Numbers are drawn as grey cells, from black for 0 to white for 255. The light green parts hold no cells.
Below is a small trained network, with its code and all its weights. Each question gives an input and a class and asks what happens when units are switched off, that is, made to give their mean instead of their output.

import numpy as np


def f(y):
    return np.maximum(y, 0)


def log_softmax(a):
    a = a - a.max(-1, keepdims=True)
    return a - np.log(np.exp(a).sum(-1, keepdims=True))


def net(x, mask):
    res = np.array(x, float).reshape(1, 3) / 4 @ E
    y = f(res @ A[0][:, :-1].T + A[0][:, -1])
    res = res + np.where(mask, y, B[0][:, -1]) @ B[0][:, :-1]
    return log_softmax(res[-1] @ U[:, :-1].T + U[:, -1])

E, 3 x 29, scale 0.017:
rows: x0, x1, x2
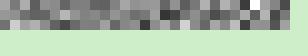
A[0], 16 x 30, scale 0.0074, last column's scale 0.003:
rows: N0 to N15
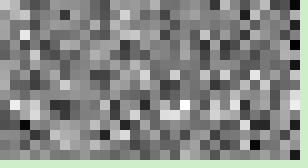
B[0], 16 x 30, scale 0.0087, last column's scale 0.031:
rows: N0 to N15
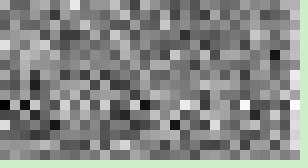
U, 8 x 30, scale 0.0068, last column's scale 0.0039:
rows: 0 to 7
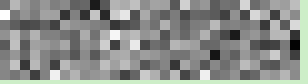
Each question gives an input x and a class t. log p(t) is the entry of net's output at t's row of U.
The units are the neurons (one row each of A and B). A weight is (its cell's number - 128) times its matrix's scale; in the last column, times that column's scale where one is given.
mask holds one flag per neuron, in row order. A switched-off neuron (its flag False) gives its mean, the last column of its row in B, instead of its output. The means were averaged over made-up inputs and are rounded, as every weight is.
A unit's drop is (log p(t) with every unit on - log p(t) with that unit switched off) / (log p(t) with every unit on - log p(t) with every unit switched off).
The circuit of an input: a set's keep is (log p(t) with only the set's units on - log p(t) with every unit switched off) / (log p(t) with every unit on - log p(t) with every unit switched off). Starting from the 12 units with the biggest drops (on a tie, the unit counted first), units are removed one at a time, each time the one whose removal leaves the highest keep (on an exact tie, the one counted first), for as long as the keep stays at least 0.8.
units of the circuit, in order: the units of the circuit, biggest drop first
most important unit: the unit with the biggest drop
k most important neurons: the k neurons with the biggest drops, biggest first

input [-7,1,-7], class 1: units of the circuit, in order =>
N14
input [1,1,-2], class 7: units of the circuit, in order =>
N10, N12, N14
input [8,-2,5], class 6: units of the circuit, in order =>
N10, N1
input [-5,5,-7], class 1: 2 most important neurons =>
N14, N10
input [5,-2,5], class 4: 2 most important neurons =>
N10, N12
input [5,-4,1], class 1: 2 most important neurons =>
N3, N7
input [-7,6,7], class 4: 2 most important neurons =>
N10, N5
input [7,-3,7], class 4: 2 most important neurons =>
N10, N11
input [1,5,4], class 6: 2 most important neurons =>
N11, N0
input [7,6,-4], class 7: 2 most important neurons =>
N8, N13
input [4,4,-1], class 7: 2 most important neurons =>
N14, N12
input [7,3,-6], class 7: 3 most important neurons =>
N8, N13, N14
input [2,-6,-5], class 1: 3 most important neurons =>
N10, N8, N7
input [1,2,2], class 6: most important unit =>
N11
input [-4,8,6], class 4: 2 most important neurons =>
N10, N5
